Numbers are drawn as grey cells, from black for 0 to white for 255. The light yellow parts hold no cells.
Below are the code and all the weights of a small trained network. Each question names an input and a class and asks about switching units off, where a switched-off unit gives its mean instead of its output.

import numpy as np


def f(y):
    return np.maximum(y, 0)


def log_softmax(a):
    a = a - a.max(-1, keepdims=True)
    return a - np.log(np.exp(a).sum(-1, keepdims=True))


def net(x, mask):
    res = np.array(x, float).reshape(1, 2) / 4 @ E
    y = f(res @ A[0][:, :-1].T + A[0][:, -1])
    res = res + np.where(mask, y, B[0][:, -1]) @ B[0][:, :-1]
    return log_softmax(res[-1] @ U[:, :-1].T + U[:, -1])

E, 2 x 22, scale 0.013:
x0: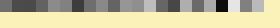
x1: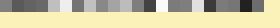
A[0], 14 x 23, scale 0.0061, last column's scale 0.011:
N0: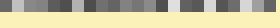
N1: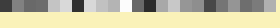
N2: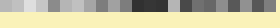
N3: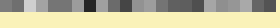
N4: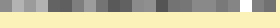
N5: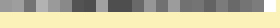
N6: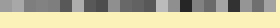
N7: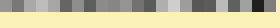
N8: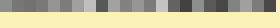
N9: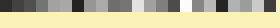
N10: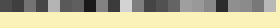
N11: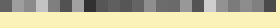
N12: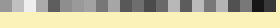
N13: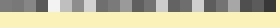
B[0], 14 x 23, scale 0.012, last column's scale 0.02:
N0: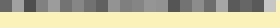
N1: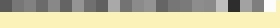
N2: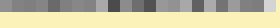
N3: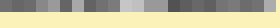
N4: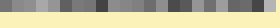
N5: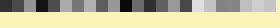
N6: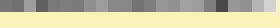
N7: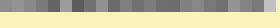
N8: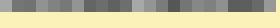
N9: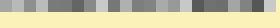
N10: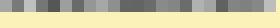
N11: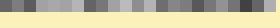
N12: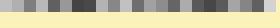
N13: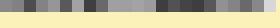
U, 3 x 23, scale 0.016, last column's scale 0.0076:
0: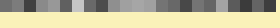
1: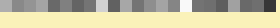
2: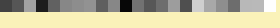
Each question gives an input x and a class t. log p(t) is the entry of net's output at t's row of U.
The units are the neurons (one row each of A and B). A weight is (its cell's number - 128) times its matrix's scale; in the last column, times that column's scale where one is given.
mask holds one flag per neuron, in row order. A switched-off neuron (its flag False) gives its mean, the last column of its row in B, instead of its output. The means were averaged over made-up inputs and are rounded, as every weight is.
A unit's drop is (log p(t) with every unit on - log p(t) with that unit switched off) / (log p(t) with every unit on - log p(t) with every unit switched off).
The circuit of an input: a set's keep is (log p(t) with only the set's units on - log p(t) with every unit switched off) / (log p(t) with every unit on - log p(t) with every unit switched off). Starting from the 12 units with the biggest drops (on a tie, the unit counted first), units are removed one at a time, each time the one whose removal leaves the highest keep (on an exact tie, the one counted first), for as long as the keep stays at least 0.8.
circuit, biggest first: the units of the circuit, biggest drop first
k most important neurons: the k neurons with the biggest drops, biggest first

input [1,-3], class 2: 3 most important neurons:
(N13; N12; N5)
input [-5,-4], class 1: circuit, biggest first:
(N1)
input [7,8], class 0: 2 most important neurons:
(N13; N1)
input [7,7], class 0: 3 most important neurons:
(N13; N1; N12)
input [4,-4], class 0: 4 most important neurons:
(N12; N2; N6; N0)
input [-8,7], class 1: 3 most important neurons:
(N12; N2; N6)
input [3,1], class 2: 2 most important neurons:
(N12; N2)
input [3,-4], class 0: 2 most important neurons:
(N11; N6)
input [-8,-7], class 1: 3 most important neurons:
(N12; N2; N6)
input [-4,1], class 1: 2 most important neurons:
(N12; N1)
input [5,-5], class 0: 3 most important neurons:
(N12; N0; N2)
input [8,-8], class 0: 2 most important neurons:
(N0; N11)
